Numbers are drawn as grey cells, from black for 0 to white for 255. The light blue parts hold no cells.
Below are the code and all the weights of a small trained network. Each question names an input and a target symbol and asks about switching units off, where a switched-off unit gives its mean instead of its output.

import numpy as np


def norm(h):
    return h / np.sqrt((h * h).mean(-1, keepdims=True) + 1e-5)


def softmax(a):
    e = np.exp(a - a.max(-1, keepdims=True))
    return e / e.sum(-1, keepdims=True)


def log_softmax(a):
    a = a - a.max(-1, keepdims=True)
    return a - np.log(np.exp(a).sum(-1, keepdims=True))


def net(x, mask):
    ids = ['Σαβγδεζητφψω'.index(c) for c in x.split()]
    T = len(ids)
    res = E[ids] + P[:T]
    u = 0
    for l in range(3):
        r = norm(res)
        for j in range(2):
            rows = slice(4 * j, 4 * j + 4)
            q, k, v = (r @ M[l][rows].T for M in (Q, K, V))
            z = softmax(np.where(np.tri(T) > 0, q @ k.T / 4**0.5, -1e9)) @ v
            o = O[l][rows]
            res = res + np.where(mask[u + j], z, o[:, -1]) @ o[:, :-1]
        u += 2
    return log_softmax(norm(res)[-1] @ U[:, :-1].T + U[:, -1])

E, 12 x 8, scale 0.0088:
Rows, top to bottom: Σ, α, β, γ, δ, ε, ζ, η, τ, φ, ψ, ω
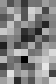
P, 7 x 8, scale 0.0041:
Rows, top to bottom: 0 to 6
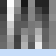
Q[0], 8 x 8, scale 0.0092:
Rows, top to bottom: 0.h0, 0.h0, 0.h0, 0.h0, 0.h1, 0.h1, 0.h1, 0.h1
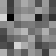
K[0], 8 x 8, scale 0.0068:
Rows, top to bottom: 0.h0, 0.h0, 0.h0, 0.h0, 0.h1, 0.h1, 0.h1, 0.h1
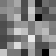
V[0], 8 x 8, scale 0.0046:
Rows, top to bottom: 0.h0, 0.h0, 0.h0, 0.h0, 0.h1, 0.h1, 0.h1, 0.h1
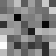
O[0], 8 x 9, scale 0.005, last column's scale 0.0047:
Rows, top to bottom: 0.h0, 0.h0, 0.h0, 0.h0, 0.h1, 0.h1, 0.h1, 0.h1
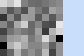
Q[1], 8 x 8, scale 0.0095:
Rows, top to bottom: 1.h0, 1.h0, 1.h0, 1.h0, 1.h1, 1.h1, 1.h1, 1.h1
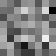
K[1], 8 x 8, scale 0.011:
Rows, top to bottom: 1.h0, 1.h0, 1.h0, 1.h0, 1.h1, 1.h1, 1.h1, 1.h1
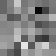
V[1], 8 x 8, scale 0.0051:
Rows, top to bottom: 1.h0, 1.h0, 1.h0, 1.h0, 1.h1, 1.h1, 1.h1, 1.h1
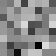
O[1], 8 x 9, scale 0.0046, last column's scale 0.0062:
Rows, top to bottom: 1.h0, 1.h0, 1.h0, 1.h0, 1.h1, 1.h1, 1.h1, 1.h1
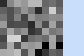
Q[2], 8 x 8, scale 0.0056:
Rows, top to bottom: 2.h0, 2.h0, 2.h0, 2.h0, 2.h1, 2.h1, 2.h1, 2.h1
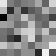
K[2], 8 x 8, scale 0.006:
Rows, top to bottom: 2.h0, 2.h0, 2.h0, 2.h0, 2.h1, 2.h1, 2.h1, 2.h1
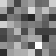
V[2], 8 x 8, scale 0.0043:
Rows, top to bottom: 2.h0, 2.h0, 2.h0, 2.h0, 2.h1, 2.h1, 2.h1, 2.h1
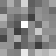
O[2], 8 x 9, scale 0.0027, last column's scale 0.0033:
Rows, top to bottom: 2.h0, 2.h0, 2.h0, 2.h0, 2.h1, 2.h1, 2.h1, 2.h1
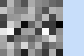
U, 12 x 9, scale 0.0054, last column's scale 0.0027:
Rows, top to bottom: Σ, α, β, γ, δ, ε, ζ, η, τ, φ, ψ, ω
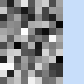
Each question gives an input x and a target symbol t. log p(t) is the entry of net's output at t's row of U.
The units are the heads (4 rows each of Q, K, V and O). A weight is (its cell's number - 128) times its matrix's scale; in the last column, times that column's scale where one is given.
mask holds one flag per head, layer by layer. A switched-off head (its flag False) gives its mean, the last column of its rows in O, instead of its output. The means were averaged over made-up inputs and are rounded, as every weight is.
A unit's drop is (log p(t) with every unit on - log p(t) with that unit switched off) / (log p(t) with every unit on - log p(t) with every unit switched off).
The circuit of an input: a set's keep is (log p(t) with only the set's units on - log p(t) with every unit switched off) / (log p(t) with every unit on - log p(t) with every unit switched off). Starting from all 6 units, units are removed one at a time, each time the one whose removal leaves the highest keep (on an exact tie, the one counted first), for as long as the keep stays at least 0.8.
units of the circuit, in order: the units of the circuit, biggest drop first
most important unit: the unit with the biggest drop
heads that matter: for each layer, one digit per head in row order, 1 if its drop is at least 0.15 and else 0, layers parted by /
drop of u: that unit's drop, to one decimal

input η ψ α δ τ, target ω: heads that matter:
01 / 11 / 00
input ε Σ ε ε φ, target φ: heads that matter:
01 / 10 / 01
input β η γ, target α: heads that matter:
10 / 10 / 00
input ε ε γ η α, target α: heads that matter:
01 / 10 / 00
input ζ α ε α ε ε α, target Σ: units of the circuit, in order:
[1.h1; 0.h0]
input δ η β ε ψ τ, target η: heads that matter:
01 / 01 / 00
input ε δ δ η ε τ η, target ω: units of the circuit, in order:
[1.h0; 1.h1; 0.h0]
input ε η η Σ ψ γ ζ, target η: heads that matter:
01 / 01 / 00
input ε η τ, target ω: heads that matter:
00 / 11 / 00
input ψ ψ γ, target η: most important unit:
1.h1
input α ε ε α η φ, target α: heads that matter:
01 / 00 / 00
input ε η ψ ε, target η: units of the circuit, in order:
[1.h1; 0.h1]
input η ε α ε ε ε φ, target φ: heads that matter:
01 / 11 / 01
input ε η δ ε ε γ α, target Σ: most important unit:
0.h1
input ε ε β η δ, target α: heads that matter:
10 / 11 / 00
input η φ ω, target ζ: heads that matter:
10 / 01 / 00
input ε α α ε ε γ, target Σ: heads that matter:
01 / 01 / 00
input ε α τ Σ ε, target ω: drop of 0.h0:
-0.1
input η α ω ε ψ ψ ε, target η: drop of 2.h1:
0.0
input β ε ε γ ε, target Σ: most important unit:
1.h1
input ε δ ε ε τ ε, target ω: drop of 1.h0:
0.5
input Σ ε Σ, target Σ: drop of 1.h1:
0.1
